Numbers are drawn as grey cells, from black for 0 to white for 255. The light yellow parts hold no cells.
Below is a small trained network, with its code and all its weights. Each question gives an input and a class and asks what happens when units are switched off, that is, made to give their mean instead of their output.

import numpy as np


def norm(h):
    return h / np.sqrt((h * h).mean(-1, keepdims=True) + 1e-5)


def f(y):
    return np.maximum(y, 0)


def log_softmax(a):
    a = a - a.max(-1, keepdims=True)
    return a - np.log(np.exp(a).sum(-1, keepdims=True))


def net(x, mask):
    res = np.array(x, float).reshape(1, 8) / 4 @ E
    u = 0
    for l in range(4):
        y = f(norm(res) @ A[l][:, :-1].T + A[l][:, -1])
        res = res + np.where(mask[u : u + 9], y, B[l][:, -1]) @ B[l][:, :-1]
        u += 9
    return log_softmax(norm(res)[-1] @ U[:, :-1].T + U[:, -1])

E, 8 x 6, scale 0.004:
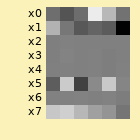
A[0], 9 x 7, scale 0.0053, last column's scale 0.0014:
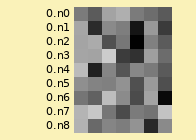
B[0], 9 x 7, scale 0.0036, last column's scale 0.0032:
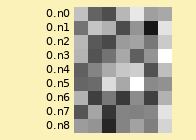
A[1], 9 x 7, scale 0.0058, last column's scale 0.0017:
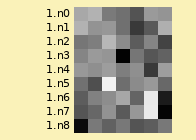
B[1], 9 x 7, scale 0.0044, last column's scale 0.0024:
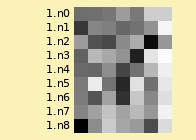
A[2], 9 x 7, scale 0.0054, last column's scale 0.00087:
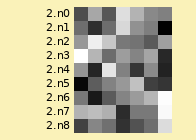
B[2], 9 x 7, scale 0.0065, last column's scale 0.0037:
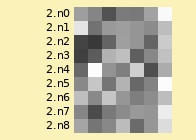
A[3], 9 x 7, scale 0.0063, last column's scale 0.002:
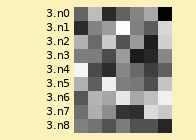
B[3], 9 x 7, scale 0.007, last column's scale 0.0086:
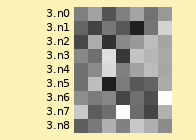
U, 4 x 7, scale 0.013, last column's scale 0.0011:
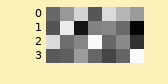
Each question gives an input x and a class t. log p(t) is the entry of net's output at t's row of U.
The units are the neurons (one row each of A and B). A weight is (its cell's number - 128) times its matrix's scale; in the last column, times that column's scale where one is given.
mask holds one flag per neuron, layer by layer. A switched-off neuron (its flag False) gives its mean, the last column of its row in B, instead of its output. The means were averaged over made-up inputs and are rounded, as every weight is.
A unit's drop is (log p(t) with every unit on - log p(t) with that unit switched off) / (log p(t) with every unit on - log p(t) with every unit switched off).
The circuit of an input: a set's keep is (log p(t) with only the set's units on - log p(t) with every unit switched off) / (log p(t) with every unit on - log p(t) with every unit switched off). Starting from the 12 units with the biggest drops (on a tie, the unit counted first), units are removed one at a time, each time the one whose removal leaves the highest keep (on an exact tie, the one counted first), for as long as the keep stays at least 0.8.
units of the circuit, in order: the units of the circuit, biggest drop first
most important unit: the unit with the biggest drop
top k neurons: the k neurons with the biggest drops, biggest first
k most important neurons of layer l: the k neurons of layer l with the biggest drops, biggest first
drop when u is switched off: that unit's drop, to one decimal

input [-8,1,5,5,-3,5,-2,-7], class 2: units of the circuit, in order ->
(3.n7 2.n8)
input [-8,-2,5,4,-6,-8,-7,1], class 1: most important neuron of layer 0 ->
(0.n3)
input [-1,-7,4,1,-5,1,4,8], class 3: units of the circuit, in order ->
(2.n3 2.n2 3.n6 3.n1)
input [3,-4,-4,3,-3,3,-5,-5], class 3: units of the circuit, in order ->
(3.n1 3.n6)
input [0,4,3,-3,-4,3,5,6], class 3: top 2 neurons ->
(2.n3 3.n1)
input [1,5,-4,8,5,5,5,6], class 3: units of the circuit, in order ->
(2.n3 3.n1 2.n2)
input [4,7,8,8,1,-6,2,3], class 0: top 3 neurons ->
(3.n4 0.n8 3.n3)
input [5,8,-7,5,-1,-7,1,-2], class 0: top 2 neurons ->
(3.n4 3.n3)
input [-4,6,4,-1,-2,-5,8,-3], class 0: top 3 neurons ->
(3.n3 0.n2 0.n8)
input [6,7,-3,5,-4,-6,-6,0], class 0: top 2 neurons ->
(3.n4 0.n8)
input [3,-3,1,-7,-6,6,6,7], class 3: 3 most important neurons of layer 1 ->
(1.n5 1.n1 1.n8)
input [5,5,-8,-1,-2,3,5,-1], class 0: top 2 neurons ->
(3.n4 3.n7)
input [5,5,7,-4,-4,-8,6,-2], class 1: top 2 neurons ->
(3.n5 3.n2)
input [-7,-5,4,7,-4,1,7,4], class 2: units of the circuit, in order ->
(3.n7)
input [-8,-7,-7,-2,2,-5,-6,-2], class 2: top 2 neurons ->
(3.n7 1.n3)
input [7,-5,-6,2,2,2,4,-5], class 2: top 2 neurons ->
(2.n1 3.n3)
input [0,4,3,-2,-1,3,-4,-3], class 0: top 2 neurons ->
(3.n3 0.n8)
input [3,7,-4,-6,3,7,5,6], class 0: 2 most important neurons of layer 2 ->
(2.n4 2.n5)
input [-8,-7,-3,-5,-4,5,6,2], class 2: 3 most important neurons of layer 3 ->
(3.n7 3.n3 3.n4)
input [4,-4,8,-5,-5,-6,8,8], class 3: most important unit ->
2.n3
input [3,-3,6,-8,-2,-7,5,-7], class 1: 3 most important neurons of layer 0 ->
(0.n6 0.n7 0.n0)
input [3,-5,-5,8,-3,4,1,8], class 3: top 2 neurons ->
(3.n1 2.n3)
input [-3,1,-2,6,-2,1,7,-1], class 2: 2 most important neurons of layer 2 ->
(2.n2 2.n6)
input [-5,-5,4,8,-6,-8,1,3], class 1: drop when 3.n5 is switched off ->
0.3
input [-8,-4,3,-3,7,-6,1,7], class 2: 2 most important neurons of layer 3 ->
(3.n7 3.n1)
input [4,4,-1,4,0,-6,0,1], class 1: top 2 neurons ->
(3.n5 3.n2)
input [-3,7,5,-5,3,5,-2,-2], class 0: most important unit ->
3.n3
